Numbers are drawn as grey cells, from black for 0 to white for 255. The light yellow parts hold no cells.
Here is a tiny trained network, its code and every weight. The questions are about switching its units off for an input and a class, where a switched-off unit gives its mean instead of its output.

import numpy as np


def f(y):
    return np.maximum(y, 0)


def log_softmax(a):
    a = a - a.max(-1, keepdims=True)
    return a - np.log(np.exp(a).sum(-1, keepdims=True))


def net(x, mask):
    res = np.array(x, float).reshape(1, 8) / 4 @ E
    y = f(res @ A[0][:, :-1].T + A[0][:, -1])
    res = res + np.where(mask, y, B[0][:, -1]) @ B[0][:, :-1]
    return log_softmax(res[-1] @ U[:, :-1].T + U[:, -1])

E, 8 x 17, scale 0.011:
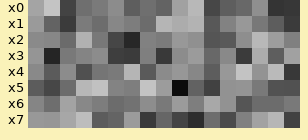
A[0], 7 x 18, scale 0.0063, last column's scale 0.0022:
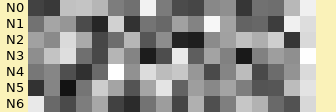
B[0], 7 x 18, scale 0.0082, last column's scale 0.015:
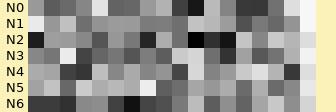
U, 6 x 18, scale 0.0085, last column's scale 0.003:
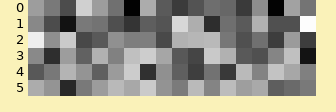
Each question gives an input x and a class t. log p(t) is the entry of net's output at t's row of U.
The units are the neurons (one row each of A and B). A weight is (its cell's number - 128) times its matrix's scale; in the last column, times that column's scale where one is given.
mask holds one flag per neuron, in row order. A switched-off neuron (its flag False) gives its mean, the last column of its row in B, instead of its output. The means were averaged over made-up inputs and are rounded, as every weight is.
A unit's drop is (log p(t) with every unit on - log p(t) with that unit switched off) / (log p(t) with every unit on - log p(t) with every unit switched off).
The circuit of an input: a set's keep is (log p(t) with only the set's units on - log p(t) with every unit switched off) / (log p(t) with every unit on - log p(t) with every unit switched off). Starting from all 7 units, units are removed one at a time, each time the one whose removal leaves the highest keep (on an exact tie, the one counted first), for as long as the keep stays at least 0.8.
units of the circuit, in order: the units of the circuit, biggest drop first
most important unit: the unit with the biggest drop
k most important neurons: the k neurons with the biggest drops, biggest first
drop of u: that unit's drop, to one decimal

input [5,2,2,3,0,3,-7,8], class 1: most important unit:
N6
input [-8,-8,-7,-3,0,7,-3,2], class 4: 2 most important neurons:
[N2; N1]
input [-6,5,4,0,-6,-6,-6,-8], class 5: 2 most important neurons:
[N4; N5]
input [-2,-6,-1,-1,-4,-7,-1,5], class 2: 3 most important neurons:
[N3; N1; N6]
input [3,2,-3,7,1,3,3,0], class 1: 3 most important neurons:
[N6; N5; N1]
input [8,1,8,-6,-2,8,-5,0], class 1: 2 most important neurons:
[N6; N0]
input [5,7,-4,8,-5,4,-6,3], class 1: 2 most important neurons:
[N6; N0]
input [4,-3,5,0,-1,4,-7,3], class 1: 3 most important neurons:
[N0; N6; N5]
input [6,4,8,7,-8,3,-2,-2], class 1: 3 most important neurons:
[N6; N1; N0]
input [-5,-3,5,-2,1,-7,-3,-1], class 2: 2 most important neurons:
[N3; N1]
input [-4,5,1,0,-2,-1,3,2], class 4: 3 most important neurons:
[N0; N1; N5]
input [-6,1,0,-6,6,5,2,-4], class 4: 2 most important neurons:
[N2; N1]
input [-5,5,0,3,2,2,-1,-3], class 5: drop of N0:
0.1
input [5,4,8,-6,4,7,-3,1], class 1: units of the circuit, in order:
[N6]
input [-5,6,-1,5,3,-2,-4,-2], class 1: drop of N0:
0.2
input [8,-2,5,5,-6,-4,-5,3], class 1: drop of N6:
0.1
